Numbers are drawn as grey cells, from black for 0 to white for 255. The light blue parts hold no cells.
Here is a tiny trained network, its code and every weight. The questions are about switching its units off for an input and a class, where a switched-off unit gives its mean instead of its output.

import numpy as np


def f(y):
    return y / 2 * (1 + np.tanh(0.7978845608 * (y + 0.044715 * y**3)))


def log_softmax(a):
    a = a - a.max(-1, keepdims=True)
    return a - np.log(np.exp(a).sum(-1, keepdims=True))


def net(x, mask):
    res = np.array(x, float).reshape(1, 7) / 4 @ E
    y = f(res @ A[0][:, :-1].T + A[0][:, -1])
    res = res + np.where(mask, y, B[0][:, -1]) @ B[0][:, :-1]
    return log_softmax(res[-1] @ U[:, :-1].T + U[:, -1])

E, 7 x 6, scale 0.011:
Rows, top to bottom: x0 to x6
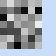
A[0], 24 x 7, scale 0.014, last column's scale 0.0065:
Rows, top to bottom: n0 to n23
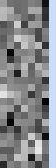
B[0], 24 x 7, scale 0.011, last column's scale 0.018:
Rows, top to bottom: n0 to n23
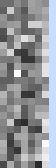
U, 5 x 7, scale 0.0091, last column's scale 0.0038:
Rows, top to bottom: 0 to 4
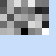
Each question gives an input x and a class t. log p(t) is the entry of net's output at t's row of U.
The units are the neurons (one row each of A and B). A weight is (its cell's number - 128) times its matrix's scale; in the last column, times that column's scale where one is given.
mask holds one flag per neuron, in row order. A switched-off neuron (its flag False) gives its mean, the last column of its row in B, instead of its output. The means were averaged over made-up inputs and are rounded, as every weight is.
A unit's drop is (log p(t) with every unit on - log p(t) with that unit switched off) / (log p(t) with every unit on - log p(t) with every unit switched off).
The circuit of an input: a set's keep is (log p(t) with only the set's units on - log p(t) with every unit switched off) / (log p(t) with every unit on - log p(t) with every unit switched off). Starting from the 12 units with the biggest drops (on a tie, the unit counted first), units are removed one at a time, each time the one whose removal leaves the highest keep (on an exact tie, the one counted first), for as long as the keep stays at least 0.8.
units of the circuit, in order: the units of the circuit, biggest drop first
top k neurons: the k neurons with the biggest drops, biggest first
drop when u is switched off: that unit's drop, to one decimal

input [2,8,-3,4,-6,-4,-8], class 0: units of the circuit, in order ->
(n5)
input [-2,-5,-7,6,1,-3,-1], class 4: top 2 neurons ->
(n17; n7)
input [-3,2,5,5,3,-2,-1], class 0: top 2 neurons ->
(n3; n5)
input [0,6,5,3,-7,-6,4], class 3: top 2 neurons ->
(n5; n10)
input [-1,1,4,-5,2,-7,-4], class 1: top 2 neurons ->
(n23; n10)
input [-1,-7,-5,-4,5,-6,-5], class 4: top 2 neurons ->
(n7; n17)
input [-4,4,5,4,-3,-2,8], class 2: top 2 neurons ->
(n17; n7)
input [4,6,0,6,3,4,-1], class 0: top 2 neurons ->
(n7; n17)
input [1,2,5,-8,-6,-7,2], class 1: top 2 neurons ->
(n10; n22)
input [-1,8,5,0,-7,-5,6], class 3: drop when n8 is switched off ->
0.2
